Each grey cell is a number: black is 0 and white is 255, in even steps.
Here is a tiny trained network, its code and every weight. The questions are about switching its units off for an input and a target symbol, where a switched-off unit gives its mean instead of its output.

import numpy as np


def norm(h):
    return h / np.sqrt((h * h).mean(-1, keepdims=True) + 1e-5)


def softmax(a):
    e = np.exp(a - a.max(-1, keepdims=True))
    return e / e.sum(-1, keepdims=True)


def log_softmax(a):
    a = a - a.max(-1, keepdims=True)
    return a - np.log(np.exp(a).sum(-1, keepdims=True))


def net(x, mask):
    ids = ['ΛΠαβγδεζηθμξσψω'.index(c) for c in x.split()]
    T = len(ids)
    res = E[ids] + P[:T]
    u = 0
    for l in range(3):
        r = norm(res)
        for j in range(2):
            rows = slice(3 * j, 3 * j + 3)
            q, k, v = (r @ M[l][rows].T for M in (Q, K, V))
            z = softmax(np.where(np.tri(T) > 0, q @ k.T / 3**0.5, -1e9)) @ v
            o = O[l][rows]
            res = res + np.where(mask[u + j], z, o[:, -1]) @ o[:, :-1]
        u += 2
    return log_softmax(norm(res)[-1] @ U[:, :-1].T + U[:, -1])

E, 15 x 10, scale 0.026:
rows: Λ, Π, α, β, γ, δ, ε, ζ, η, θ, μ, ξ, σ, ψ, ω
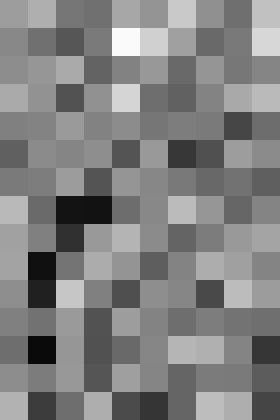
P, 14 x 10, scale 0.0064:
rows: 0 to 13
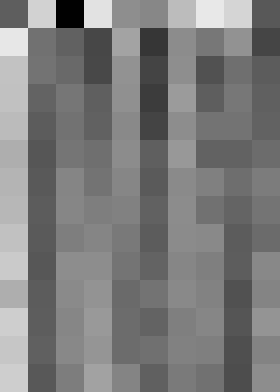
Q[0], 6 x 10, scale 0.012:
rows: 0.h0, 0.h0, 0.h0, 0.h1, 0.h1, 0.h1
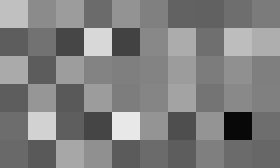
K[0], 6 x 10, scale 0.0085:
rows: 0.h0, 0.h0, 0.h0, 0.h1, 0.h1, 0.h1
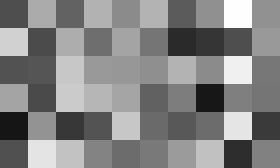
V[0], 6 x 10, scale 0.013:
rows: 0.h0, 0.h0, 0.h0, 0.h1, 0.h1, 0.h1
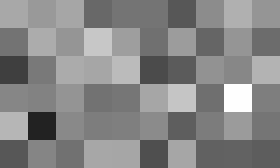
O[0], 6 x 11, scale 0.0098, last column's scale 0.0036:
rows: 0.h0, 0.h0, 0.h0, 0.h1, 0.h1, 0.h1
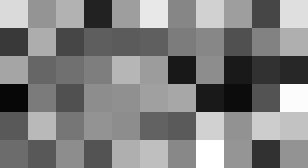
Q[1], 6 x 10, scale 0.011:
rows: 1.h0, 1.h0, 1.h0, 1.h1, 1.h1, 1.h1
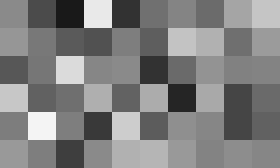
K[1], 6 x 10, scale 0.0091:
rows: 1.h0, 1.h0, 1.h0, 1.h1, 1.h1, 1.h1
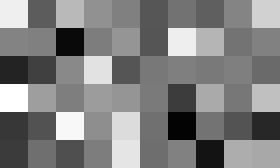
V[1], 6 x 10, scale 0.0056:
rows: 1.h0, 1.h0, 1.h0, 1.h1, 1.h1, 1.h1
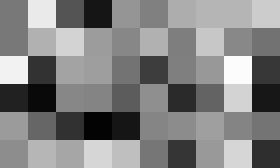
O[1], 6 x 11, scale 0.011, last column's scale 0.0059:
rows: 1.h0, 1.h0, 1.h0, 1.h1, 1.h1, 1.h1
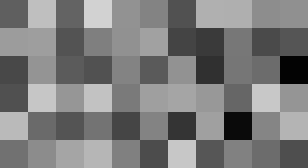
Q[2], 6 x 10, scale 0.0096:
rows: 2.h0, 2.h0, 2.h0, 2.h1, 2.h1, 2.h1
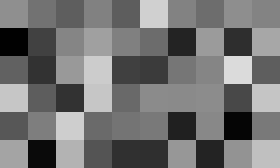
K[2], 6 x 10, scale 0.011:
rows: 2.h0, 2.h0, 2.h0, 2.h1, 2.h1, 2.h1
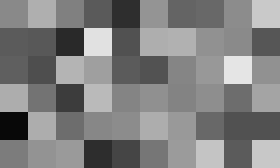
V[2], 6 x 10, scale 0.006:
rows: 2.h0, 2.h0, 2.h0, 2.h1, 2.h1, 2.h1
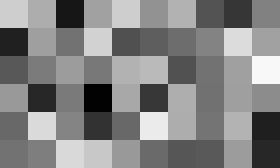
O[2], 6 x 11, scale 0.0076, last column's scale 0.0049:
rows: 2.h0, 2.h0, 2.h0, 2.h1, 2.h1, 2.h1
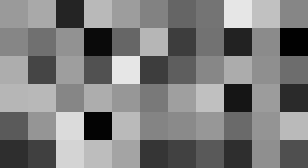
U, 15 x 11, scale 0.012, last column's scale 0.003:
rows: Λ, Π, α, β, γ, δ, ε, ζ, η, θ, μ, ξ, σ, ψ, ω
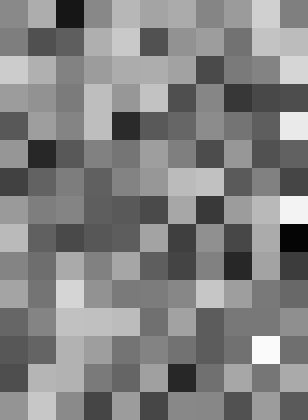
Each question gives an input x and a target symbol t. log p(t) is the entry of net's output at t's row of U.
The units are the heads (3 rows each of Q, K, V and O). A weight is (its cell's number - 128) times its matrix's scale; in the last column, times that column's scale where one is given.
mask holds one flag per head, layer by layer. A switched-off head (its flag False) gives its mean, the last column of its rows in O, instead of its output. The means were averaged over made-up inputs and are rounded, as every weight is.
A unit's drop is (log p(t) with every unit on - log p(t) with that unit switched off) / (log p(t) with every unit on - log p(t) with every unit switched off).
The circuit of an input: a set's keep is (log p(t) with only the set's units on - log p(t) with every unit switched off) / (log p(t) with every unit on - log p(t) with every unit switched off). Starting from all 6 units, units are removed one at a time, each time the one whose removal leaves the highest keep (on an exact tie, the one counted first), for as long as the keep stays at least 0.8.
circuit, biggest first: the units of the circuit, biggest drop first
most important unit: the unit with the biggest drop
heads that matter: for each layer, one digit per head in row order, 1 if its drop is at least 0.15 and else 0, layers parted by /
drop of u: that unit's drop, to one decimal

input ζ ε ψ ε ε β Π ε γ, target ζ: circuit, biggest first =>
[0.h0]
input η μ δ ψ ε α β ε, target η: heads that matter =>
10 / 10 / 10
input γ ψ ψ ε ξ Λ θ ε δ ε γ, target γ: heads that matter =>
11 / 00 / 00
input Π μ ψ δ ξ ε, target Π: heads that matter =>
10 / 00 / 00
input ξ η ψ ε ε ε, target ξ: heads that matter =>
10 / 01 / 11
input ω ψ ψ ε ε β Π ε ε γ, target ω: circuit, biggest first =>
[1.h0 0.h1]
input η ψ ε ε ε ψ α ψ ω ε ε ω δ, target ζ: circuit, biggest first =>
[0.h1 1.h0]
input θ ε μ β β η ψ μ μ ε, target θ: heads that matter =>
11 / 01 / 10
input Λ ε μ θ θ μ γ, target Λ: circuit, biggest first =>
[2.h0 2.h1]
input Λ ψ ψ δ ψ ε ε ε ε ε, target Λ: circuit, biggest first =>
[0.h0 0.h1 2.h0]
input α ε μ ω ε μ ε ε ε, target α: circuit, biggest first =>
[0.h1 0.h0]
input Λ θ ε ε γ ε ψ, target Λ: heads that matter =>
11 / 00 / 10
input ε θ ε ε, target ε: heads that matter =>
11 / 00 / 00
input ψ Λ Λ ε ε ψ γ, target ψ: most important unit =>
1.h0
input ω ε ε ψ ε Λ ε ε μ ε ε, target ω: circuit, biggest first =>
[0.h1 1.h0 2.h1]
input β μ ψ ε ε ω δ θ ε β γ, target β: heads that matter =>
10 / 00 / 10
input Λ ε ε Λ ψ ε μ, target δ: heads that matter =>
00 / 01 / 00
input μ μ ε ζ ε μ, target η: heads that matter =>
00 / 01 / 00
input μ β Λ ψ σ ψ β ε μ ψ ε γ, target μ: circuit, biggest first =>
[0.h1 1.h1]
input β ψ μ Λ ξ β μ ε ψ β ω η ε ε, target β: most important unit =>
0.h0
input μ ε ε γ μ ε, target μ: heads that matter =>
01 / 00 / 00
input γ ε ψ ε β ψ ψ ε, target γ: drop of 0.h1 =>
0.2
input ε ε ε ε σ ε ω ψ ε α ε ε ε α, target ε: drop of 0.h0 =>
0.2
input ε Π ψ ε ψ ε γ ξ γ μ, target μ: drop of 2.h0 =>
0.0
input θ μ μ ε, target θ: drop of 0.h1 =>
0.2
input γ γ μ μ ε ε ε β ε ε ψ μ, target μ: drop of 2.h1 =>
0.1
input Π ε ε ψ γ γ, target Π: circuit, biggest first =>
[2.h0]
